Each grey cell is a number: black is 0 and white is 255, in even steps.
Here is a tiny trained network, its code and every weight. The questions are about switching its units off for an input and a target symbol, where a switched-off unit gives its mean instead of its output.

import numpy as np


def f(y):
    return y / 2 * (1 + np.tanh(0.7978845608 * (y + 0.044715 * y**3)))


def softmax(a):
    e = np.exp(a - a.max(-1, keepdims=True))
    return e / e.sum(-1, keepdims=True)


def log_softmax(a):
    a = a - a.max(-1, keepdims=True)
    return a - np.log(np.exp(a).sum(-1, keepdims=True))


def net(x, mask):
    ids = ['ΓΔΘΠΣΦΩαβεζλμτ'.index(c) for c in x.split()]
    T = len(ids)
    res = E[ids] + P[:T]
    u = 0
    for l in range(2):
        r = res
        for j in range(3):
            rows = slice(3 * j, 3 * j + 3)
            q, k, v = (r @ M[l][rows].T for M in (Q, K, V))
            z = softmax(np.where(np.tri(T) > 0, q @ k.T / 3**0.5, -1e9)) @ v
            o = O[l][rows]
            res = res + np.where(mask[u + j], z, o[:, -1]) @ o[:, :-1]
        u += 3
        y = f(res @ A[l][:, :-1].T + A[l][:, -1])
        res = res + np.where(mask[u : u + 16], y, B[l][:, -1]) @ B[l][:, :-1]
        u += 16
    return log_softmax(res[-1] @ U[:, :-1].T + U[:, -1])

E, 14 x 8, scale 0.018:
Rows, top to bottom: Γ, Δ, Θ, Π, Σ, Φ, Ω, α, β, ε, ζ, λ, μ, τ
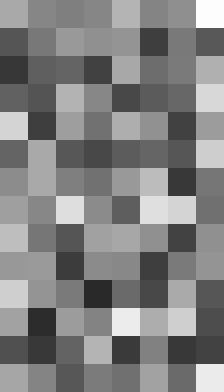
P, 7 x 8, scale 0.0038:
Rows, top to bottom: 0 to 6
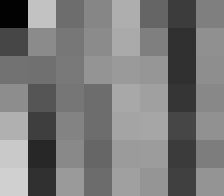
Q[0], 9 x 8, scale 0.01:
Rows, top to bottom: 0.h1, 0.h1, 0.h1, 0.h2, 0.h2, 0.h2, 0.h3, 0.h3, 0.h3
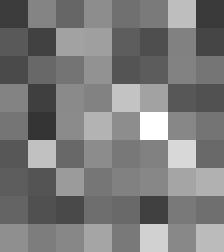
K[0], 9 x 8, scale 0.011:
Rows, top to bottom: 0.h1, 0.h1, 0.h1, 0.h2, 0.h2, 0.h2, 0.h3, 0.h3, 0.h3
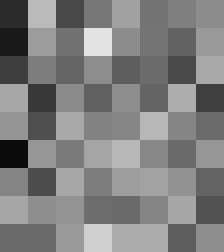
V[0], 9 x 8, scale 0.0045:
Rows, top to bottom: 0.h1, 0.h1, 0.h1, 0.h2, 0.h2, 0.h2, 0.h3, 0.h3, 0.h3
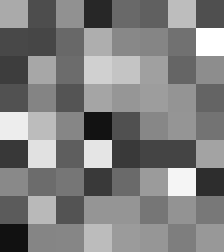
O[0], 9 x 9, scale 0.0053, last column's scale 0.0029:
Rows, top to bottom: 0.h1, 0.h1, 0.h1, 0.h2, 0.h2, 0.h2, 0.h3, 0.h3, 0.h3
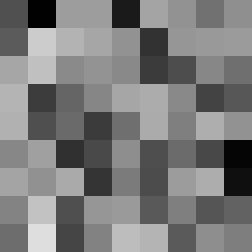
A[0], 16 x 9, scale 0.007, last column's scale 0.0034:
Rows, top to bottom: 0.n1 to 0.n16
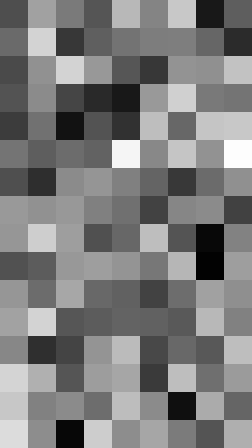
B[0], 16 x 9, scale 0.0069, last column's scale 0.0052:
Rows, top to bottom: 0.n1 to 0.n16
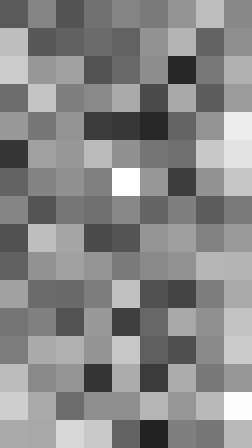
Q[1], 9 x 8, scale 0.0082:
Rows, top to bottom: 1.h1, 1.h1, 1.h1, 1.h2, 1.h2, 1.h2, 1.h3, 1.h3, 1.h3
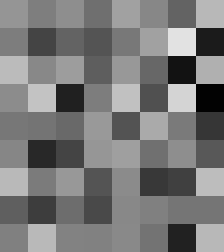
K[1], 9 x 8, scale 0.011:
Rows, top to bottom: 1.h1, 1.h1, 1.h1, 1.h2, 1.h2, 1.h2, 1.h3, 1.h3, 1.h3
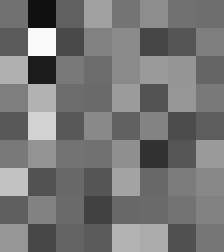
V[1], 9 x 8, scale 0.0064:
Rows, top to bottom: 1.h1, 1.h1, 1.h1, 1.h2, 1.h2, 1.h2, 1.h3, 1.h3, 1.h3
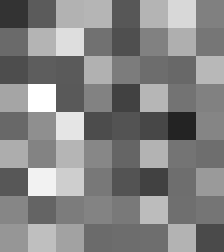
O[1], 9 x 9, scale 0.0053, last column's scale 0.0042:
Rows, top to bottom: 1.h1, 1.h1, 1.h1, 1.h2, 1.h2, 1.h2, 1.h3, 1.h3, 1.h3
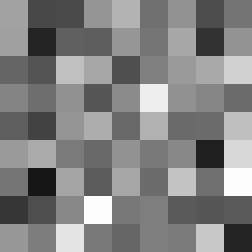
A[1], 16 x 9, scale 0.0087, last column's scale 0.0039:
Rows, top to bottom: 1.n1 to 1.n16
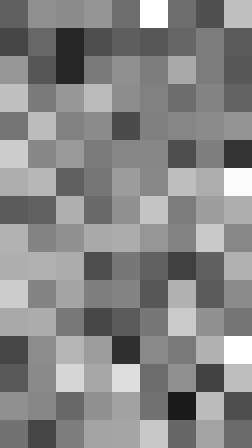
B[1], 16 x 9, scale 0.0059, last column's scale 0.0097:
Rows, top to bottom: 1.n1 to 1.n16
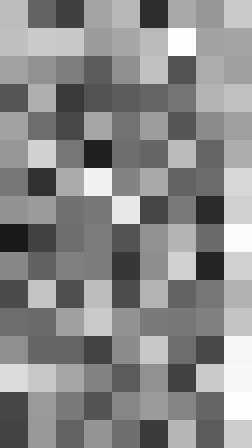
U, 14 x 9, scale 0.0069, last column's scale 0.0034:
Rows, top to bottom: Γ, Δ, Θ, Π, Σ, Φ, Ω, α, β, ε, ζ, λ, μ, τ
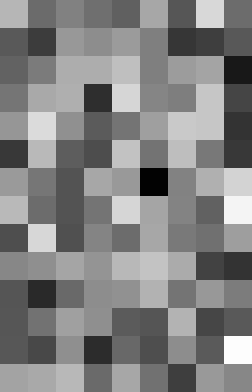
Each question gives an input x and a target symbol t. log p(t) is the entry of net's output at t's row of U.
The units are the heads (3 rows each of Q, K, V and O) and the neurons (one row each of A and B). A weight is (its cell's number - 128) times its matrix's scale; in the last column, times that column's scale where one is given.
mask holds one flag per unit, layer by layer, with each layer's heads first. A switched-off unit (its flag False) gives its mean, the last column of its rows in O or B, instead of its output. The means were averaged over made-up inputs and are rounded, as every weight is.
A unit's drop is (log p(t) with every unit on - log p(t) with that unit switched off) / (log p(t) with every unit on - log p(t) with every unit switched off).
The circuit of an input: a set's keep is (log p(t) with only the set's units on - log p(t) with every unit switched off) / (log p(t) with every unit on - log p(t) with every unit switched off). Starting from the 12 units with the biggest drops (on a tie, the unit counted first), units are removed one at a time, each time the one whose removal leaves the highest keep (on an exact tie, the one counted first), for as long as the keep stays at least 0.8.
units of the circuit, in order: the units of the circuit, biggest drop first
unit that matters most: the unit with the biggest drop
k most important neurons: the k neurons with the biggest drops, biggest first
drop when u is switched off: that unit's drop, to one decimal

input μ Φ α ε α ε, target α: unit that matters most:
1.h1
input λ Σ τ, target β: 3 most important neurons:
[0.n6 1.n15 1.n14]
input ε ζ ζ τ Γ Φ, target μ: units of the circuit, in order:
[0.n5 0.h1]
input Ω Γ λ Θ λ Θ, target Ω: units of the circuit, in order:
[1.h2 1.n13]
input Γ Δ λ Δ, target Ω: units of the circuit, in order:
[1.h2 1.n13]
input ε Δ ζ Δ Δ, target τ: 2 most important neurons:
[1.n14 1.n9]
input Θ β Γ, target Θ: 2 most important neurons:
[1.n7 0.n16]
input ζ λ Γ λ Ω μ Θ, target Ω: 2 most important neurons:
[0.n4 1.n13]
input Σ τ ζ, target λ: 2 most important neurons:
[1.n10 0.n4]
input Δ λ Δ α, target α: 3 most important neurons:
[1.n1 1.n8 1.n13]
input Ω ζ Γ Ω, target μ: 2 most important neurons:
[0.n5 1.n14]
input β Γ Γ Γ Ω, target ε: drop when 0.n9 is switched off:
0.4
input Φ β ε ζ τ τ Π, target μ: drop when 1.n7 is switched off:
0.1
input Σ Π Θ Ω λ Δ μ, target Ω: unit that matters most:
0.h2
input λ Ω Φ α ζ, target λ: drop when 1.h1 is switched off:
0.1
